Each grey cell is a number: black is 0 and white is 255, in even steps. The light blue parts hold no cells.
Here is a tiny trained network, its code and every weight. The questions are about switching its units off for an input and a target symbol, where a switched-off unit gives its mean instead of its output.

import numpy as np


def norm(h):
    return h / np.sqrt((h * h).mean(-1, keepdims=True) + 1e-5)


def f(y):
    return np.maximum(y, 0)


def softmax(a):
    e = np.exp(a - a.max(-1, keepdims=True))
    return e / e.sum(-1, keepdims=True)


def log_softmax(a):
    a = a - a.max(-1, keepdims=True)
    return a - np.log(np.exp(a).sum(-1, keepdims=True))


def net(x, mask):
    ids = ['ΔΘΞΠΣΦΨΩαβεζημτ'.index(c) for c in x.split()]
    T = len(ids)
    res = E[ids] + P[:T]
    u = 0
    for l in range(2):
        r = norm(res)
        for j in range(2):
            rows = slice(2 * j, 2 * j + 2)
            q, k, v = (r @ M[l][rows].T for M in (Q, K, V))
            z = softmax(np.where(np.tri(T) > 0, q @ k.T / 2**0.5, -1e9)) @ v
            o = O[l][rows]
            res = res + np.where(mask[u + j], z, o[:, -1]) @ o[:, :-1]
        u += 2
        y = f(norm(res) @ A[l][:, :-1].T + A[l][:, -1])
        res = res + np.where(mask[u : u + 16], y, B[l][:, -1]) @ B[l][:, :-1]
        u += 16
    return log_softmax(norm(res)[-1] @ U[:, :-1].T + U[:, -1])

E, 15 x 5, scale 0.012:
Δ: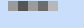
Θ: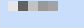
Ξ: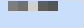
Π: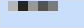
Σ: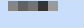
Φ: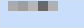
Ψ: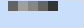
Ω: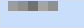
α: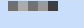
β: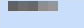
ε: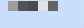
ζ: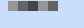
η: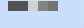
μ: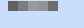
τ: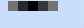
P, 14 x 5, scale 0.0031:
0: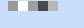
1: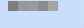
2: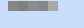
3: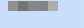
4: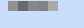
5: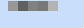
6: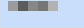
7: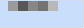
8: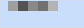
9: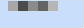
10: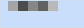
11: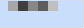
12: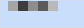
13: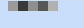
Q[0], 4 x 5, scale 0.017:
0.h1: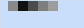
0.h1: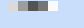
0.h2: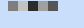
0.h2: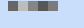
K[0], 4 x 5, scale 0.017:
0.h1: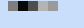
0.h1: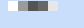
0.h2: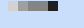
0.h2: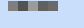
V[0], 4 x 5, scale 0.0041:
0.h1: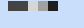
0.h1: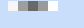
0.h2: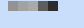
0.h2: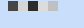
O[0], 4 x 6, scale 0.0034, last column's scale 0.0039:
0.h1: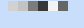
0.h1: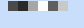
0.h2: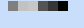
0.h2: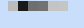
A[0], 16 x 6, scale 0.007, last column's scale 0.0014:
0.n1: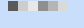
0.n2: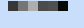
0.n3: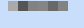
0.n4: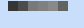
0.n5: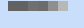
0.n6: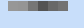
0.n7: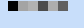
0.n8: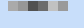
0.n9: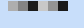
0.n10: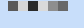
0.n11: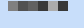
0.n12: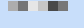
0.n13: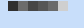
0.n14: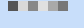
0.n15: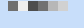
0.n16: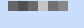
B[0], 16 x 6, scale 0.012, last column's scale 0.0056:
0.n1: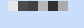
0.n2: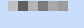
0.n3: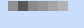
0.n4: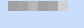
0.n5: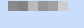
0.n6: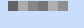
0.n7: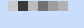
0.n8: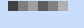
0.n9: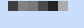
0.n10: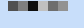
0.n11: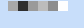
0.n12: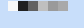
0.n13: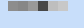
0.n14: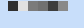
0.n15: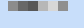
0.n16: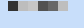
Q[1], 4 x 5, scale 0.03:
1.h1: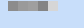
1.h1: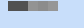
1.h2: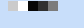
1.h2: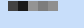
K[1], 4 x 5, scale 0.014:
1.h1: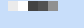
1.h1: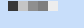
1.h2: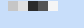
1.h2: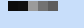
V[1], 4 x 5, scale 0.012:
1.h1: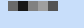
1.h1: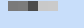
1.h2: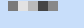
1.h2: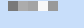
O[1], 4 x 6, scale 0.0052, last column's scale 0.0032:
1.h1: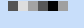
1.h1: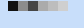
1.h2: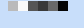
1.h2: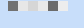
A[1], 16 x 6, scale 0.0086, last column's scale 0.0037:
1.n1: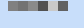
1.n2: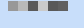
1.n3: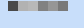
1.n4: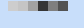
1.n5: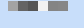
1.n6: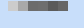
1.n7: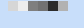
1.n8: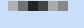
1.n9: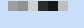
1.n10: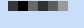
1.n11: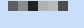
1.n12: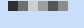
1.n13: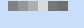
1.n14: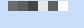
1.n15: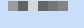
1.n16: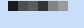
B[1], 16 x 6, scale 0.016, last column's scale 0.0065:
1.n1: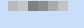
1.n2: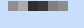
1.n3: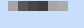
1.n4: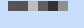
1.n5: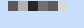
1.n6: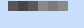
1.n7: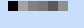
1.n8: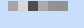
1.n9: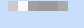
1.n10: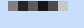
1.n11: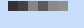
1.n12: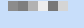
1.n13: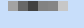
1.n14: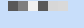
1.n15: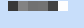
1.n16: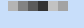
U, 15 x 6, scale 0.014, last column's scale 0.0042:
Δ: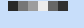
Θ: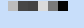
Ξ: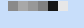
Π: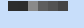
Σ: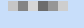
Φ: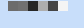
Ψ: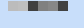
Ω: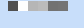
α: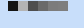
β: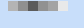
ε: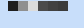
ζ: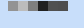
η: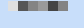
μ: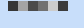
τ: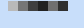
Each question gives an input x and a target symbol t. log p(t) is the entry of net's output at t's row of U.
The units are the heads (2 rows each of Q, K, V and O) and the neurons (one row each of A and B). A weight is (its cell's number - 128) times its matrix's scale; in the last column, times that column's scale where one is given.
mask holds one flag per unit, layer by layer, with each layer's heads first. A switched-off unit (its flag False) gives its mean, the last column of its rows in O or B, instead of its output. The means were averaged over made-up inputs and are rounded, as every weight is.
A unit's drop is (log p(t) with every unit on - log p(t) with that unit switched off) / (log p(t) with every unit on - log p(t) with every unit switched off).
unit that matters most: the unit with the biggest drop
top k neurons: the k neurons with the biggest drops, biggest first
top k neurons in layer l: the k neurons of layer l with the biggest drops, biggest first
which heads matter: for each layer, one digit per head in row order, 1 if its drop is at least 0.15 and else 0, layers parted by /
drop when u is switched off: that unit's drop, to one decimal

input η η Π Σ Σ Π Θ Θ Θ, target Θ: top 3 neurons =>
0.n12, 1.n5, 0.n9
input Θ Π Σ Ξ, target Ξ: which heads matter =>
11 / 10
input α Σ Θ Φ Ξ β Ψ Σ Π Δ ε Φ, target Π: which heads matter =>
00 / 01
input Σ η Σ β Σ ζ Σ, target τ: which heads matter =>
00 / 01
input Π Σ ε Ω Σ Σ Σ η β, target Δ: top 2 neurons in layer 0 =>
0.n12, 0.n10
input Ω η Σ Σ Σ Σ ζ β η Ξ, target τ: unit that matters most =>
1.h2
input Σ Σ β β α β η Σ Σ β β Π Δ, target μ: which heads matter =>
10 / 10
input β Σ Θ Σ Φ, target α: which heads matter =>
00 / 01
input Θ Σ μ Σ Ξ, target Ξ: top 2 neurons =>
0.n1, 1.n9
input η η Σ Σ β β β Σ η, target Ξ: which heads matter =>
10 / 11
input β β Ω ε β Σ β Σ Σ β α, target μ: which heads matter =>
10 / 00
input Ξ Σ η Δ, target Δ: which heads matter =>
00 / 00
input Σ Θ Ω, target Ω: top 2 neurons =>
0.n16, 0.n14
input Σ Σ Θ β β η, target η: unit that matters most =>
0.h2
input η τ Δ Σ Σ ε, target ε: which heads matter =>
00 / 10
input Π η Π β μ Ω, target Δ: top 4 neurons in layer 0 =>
0.n12, 0.n10, 0.n4, 0.n13
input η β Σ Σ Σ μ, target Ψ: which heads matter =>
10 / 01
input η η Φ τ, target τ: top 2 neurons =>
1.n10, 0.n13
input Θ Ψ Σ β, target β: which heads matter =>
11 / 11
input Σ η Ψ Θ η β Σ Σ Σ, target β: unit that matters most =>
0.h1
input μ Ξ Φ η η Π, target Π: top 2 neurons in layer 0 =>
0.n1, 0.n4
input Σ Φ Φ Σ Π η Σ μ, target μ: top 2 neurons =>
0.n15, 1.n14
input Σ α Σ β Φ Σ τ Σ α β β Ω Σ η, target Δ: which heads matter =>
10 / 01
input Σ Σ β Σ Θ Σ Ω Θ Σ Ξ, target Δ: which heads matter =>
11 / 01
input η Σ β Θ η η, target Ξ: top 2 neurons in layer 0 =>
0.n9, 0.n16
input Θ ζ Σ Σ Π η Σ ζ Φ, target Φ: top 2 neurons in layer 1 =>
1.n5, 1.n7
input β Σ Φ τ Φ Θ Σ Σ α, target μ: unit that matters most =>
0.n15
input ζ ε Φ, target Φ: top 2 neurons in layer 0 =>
0.n12, 0.n1
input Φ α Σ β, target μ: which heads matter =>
10 / 11
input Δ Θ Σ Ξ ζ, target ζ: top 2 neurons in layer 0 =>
0.n9, 0.n16
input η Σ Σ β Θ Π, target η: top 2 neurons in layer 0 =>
0.n16, 0.n9
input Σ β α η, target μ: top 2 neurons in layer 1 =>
1.n5, 1.n12
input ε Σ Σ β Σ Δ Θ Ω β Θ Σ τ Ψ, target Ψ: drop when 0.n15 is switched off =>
0.2
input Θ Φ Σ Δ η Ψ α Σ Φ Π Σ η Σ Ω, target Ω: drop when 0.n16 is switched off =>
0.4
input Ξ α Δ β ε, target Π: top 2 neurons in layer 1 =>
1.n10, 1.n14
